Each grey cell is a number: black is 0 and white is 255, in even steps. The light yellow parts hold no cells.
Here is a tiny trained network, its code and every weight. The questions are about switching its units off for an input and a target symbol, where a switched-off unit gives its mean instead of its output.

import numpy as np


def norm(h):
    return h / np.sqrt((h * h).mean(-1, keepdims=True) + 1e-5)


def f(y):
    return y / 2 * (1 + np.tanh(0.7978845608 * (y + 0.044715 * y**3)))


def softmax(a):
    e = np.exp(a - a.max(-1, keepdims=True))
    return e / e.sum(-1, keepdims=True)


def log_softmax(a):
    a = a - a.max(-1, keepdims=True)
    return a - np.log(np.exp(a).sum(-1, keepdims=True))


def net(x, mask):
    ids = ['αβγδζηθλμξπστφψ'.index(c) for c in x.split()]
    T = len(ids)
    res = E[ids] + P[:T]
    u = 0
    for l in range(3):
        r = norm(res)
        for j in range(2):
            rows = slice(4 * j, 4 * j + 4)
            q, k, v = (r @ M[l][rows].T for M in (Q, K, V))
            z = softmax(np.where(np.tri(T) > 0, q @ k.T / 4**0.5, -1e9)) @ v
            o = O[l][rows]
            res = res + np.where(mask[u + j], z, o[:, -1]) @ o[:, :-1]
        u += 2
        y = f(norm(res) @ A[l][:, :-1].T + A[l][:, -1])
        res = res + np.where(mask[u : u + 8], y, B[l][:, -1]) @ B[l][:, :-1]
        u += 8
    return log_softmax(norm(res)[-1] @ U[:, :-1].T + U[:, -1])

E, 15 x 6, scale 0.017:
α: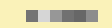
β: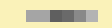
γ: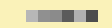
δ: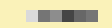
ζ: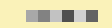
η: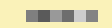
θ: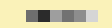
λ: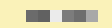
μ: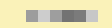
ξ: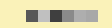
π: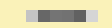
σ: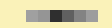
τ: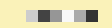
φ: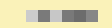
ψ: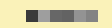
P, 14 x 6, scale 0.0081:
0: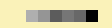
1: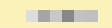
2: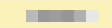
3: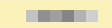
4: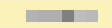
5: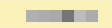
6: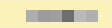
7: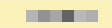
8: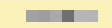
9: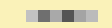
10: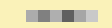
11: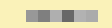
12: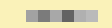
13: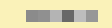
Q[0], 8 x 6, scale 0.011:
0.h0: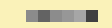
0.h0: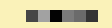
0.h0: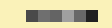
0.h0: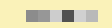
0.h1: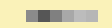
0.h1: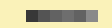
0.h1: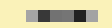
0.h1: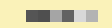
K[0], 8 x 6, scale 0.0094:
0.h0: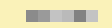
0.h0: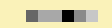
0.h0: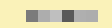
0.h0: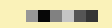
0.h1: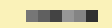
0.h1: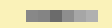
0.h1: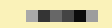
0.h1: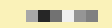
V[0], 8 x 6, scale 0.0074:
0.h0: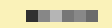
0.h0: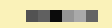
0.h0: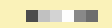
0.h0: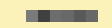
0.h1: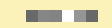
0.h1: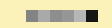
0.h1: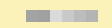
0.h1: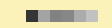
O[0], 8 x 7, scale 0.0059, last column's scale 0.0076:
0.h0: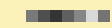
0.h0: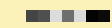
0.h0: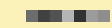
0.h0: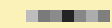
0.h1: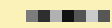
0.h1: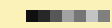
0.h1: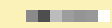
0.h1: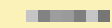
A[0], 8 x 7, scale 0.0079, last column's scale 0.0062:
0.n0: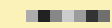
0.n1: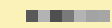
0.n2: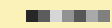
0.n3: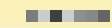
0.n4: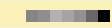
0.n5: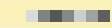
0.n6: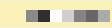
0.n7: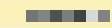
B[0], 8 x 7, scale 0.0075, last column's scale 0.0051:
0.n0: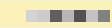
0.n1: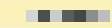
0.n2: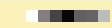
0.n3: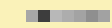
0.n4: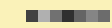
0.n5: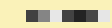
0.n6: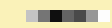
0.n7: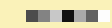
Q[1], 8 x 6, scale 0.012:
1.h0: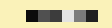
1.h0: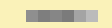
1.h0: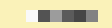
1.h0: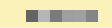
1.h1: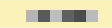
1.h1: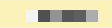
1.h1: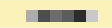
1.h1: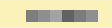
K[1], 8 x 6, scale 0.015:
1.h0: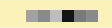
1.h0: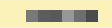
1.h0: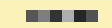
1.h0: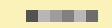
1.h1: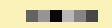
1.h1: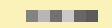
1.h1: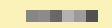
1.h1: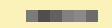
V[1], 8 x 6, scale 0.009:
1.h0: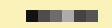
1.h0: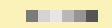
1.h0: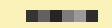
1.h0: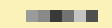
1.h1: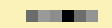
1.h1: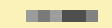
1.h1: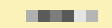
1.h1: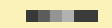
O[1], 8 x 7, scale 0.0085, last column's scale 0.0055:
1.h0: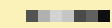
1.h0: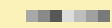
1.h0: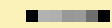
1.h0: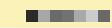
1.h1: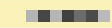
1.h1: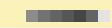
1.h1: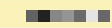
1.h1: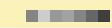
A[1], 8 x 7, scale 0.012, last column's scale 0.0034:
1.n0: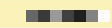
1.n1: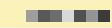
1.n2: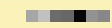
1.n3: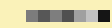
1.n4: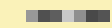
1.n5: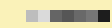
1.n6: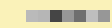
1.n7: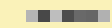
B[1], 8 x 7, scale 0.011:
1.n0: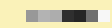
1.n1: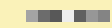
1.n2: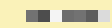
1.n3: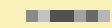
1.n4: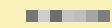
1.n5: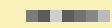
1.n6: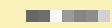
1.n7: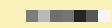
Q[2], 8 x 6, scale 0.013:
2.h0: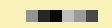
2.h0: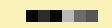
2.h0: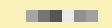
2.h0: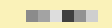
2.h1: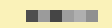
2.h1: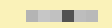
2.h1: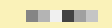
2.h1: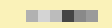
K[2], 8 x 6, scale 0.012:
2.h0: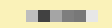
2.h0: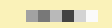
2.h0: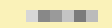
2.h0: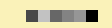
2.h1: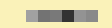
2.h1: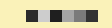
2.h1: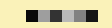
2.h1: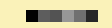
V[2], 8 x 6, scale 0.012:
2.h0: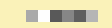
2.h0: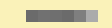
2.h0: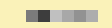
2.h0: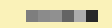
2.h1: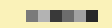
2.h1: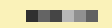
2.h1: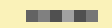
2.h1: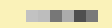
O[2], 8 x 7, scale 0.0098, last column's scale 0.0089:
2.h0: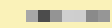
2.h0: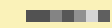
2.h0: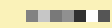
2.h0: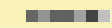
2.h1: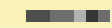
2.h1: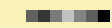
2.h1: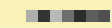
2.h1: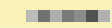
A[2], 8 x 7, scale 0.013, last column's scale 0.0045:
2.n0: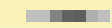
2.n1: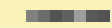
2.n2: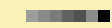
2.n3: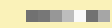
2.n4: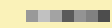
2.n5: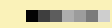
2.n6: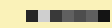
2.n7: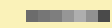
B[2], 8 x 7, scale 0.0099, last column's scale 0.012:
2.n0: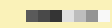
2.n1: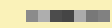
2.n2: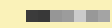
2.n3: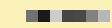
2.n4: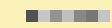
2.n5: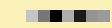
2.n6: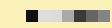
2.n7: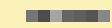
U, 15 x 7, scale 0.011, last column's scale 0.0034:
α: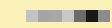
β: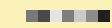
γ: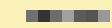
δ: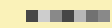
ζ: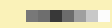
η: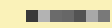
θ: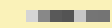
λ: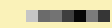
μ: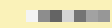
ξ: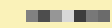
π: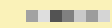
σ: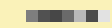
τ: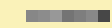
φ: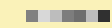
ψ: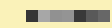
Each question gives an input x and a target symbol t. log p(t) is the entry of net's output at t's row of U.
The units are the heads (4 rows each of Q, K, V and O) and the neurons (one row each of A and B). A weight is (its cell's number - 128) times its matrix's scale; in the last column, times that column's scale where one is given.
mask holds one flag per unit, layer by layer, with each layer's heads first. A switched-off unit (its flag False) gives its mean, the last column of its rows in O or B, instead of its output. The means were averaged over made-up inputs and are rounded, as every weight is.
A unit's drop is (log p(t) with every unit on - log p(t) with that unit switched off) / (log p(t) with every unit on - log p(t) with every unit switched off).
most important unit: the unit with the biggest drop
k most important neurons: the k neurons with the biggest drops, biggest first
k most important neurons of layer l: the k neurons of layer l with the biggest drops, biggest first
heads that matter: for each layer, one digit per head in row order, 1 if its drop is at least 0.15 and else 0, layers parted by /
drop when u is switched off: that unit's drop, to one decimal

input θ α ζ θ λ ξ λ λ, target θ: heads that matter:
11 / 10 / 00
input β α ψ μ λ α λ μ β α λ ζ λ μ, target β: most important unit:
0.h1
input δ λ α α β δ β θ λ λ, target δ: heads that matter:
11 / 10 / 00
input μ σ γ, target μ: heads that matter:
00 / 10 / 00
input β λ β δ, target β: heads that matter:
11 / 10 / 00
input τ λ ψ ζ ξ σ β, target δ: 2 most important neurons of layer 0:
0.n0, 0.n6
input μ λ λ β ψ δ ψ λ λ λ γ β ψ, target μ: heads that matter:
10 / 10 / 00
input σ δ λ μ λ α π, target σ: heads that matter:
11 / 10 / 01
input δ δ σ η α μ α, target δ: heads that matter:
11 / 10 / 10
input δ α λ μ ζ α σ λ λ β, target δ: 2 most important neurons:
1.n5, 1.n7
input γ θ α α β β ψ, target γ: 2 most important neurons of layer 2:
2.n5, 2.n3
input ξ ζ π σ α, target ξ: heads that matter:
10 / 11 / 01
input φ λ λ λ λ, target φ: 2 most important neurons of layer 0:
0.n5, 0.n1
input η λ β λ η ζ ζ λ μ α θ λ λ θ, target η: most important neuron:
2.n6
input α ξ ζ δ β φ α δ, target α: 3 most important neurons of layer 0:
0.n6, 0.n2, 0.n3
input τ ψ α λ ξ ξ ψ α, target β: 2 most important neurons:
0.n0, 0.n5
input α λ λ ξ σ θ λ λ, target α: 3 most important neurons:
0.n6, 0.n2, 0.n3
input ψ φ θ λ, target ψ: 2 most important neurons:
0.n5, 1.n0
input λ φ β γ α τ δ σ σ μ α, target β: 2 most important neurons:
0.n5, 1.n7
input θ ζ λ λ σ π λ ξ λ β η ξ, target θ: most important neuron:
0.n5
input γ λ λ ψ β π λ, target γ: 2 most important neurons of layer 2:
2.n5, 2.n3
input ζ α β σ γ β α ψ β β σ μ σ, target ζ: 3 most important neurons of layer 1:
1.n7, 1.n0, 1.n2
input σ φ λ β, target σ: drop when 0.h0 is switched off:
1.0
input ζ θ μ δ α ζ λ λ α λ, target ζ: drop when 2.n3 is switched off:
0.0
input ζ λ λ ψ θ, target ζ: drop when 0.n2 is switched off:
0.2
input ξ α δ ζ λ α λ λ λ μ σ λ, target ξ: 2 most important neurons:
0.n7, 0.n5
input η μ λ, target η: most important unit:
1.h0
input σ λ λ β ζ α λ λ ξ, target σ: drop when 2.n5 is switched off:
0.1
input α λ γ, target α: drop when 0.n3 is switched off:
0.2
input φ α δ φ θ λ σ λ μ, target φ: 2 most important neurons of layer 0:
0.n5, 0.n2
